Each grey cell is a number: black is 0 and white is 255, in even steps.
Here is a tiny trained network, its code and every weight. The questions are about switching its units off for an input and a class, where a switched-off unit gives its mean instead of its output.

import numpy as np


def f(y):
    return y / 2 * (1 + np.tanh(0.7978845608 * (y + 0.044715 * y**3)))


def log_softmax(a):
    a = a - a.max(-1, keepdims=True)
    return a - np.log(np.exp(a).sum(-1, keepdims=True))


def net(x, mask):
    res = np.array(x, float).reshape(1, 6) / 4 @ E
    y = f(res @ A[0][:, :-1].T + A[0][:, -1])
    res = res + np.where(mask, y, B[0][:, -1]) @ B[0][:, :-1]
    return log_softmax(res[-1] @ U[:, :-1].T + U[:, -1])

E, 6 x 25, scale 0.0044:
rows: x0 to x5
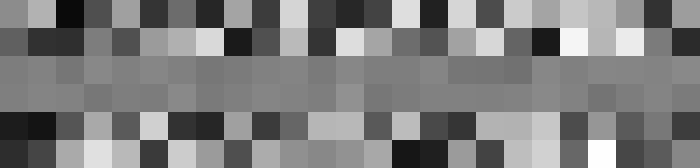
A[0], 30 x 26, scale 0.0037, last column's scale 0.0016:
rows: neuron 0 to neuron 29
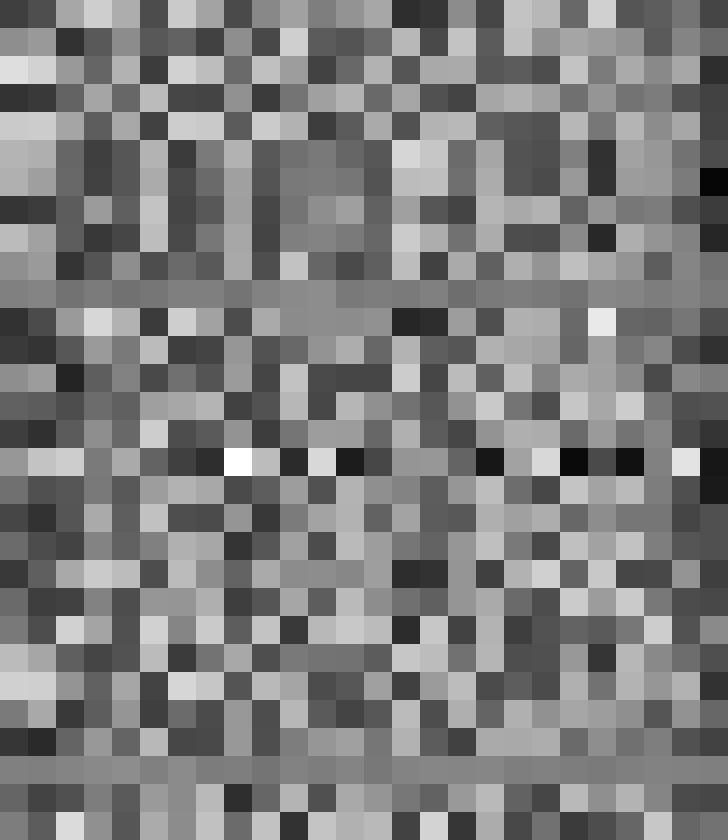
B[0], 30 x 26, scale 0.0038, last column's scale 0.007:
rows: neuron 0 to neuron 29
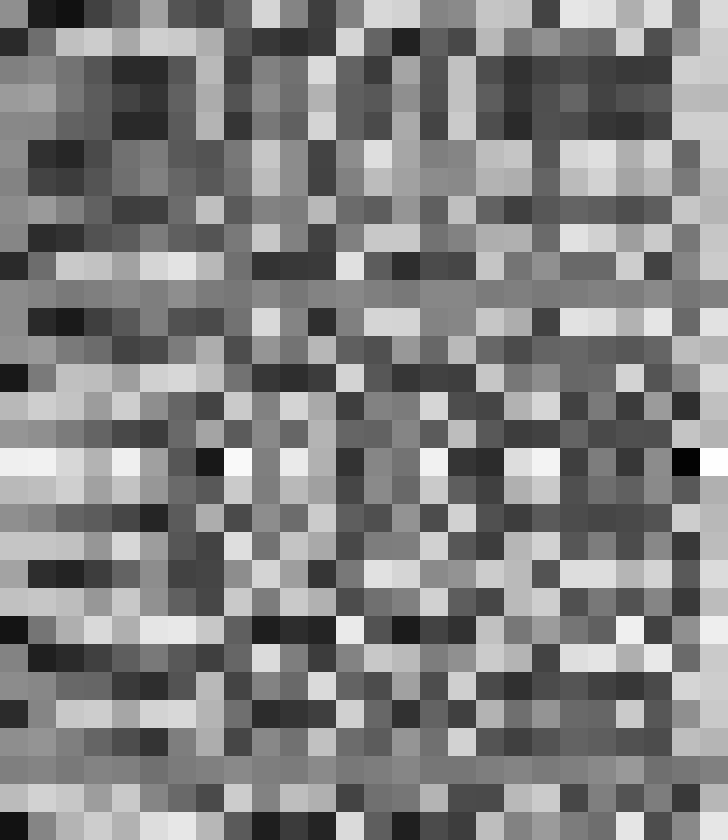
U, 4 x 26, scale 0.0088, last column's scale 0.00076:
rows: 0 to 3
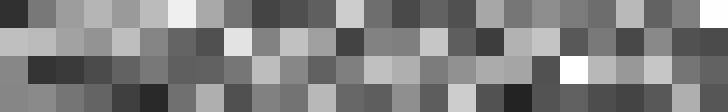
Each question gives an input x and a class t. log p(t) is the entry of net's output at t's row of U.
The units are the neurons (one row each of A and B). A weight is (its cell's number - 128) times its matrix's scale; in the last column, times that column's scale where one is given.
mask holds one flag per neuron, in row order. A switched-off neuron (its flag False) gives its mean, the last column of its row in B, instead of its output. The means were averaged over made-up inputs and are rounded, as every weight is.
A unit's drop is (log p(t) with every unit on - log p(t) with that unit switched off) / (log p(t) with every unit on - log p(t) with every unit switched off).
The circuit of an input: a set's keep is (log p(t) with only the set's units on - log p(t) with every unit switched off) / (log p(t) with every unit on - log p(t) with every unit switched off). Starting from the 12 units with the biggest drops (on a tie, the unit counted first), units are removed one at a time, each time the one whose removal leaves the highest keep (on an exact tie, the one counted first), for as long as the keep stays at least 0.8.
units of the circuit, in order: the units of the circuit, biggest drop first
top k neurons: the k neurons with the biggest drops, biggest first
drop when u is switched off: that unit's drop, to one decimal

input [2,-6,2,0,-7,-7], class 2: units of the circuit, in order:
(neuron 5)
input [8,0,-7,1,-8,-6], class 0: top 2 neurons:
(neuron 13; neuron 9)
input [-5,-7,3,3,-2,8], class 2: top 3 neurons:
(neuron 20; neuron 11; neuron 0)
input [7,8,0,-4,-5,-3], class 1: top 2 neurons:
(neuron 14; neuron 19)
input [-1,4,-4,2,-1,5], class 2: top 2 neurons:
(neuron 16; neuron 11)
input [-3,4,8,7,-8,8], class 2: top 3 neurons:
(neuron 11; neuron 0; neuron 20)
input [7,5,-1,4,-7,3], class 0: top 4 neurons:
(neuron 13; neuron 9; neuron 1; neuron 25)
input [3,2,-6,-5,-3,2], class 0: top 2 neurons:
(neuron 16; neuron 18)
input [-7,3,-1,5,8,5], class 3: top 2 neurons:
(neuron 18; neuron 3)
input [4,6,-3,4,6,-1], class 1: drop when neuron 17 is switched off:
0.2
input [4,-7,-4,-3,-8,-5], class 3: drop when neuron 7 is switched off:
-0.1
